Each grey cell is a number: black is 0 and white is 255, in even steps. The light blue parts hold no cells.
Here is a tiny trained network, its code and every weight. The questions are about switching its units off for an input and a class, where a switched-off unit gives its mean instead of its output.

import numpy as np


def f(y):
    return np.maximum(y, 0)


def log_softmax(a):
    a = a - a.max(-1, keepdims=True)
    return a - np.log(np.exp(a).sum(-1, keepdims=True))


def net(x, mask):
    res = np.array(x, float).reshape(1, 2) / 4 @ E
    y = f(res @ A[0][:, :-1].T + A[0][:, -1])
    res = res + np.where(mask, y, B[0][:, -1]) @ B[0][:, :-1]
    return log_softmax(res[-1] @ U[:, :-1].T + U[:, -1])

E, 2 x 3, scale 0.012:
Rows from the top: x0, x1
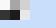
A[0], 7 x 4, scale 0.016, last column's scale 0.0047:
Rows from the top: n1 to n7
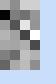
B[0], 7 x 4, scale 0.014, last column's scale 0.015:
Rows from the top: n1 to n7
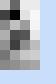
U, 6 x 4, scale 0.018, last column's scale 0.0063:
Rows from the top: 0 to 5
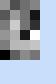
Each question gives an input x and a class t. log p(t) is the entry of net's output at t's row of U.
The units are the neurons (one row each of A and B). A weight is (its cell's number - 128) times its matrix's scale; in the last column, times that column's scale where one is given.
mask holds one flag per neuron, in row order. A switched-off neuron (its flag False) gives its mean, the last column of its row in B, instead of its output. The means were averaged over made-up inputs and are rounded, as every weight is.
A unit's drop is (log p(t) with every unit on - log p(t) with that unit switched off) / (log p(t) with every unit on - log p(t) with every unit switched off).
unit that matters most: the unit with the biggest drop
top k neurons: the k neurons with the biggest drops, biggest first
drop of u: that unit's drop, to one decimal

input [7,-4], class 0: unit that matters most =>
n4
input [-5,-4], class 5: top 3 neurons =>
(n1, n2, n5)
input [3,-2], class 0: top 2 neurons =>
(n3, n6)
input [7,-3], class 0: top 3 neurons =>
(n4, n5, n6)
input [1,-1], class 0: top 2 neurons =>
(n3, n6)
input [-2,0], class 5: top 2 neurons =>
(n1, n4)
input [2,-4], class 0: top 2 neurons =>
(n3, n4)
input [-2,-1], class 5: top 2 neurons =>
(n1, n4)
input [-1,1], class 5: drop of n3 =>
0.1
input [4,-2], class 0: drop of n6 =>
0.2
